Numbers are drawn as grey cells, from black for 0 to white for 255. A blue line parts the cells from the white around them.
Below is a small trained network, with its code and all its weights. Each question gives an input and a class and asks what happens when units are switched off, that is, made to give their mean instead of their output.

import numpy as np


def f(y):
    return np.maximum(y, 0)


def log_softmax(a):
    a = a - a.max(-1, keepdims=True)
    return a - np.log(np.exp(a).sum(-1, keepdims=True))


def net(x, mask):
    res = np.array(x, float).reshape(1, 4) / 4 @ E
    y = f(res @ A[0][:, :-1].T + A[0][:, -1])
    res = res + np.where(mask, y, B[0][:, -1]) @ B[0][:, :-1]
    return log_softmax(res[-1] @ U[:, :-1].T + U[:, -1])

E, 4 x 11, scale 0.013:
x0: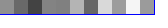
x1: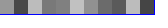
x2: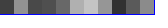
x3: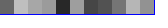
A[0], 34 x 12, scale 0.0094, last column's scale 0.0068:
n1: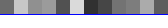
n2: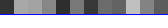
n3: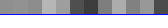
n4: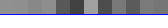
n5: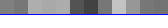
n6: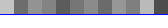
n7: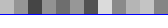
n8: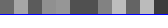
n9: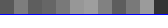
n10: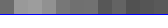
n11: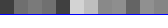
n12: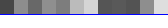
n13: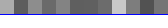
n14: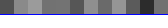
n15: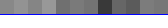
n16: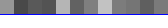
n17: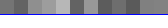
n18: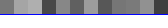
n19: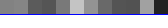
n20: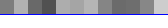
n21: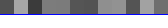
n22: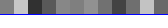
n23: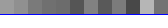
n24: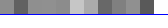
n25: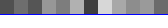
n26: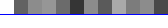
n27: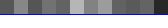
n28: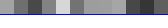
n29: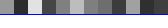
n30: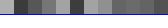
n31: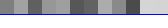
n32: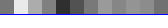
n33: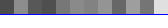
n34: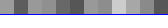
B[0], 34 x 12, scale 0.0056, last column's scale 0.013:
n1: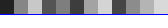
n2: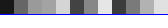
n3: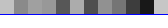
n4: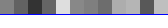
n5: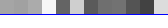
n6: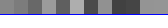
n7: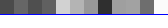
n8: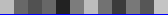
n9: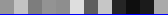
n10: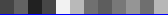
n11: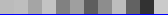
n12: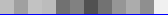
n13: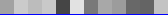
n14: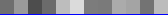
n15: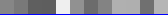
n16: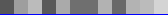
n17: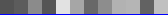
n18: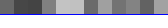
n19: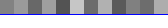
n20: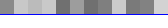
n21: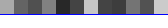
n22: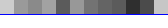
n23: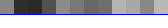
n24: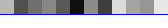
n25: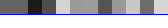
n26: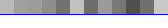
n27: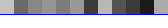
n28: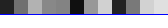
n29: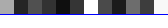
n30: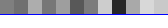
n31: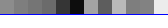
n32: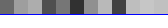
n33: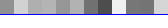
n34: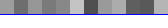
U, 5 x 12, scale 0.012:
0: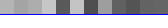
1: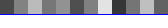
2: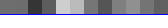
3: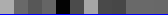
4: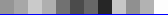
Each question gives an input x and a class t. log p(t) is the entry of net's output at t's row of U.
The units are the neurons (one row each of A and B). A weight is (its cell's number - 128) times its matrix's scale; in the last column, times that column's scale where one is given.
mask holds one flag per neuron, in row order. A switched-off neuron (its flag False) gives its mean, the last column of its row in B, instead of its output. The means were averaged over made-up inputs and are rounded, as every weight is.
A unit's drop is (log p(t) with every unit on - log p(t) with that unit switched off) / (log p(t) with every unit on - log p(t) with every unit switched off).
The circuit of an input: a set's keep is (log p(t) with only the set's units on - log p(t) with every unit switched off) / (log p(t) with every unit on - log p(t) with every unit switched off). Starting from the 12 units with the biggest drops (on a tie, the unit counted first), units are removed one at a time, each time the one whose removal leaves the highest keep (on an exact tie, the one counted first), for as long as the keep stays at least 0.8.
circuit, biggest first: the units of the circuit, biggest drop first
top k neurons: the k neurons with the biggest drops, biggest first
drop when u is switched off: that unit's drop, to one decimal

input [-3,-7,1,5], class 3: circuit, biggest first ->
n21
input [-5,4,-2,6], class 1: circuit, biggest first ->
n1, n2
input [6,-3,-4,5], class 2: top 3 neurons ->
n7, n25, n28
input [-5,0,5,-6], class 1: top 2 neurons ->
n28, n30
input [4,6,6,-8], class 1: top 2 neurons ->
n28, n16
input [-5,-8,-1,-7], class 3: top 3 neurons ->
n21, n8, n31
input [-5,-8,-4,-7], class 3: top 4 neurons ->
n8, n21, n31, n2
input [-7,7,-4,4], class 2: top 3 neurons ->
n10, n15, n14
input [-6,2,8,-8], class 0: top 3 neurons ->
n12, n20, n11
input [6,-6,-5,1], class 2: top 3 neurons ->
n7, n25, n29
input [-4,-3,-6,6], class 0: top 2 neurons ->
n5, n3
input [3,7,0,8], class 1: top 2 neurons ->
n2, n1
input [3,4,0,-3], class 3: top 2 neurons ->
n29, n2
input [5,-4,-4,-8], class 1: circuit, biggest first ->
n28
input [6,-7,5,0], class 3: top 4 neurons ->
n21, n31, n22, n8
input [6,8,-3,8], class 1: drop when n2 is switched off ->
1.1
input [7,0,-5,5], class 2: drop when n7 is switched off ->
0.9
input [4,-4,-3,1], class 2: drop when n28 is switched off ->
0.2
